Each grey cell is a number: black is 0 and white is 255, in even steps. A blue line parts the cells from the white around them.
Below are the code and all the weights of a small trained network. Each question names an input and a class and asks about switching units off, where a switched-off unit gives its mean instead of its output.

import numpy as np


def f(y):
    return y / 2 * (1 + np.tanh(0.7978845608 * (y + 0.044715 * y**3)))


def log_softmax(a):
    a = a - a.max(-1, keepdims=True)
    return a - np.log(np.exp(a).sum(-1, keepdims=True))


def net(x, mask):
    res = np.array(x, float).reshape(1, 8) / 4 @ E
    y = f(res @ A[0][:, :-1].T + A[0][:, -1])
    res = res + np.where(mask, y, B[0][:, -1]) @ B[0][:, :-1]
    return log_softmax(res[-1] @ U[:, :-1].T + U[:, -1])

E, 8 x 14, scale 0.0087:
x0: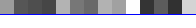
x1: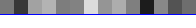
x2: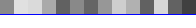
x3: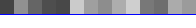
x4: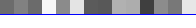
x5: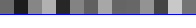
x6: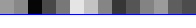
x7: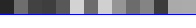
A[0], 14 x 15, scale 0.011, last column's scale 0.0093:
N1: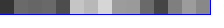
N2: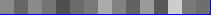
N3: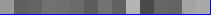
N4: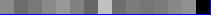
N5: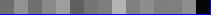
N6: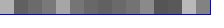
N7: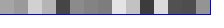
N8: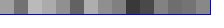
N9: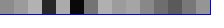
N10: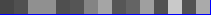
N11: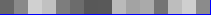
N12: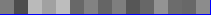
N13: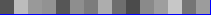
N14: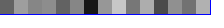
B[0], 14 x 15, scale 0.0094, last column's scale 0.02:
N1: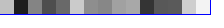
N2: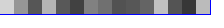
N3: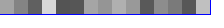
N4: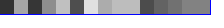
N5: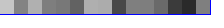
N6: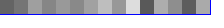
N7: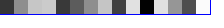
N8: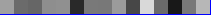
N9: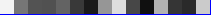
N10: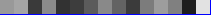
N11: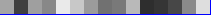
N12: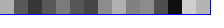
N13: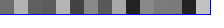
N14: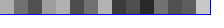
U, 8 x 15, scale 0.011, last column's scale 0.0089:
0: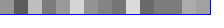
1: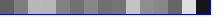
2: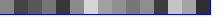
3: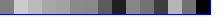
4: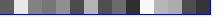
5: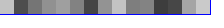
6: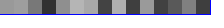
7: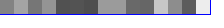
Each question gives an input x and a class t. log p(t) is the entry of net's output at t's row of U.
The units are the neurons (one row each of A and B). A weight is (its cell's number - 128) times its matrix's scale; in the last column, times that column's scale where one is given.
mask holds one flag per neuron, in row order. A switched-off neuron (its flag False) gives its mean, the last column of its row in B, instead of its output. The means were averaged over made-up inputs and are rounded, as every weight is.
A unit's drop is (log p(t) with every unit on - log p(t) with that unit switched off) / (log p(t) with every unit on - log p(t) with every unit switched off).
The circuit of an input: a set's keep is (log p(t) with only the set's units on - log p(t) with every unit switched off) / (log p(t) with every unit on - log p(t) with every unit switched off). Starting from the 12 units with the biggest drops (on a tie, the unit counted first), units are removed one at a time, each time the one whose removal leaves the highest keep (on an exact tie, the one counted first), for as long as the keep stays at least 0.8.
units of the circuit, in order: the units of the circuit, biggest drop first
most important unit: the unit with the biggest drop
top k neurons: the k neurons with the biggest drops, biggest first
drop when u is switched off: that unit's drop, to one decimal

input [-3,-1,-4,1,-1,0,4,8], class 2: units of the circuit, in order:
[N9]
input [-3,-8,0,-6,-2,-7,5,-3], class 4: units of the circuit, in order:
[N1 N7]
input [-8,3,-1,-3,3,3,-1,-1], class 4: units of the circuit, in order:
[N1 N13 N9 N7]
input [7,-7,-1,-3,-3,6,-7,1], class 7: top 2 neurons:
[N1 N10]
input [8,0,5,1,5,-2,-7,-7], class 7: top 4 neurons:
[N7 N9 N1 N3]
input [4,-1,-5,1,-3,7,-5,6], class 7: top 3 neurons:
[N10 N2 N12]
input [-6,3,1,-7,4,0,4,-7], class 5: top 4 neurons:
[N12 N8 N10 N2]
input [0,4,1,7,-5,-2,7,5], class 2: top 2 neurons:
[N11 N7]
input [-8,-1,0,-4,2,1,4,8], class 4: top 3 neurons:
[N13 N7 N9]
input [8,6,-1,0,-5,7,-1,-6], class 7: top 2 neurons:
[N11 N1]
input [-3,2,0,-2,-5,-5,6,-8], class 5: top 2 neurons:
[N12 N10]
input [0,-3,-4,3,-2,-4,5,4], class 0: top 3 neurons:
[N10 N9 N13]
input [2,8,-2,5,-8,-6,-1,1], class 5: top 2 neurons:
[N7 N10]
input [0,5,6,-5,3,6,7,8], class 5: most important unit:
N1
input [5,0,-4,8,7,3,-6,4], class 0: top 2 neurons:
[N9 N11]
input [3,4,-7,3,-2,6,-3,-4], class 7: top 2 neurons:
[N10 N11]
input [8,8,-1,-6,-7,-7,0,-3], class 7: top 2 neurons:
[N1 N11]
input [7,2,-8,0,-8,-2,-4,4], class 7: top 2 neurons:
[N11 N12]
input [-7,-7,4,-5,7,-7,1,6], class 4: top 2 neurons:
[N1 N13]
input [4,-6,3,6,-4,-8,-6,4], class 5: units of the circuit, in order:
[N10]
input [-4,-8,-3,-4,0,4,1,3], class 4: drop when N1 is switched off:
0.2
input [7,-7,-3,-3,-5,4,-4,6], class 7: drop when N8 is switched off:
0.0
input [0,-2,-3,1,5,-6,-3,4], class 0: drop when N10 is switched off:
0.1
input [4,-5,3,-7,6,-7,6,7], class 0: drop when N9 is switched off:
0.3
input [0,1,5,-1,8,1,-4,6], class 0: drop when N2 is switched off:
0.0
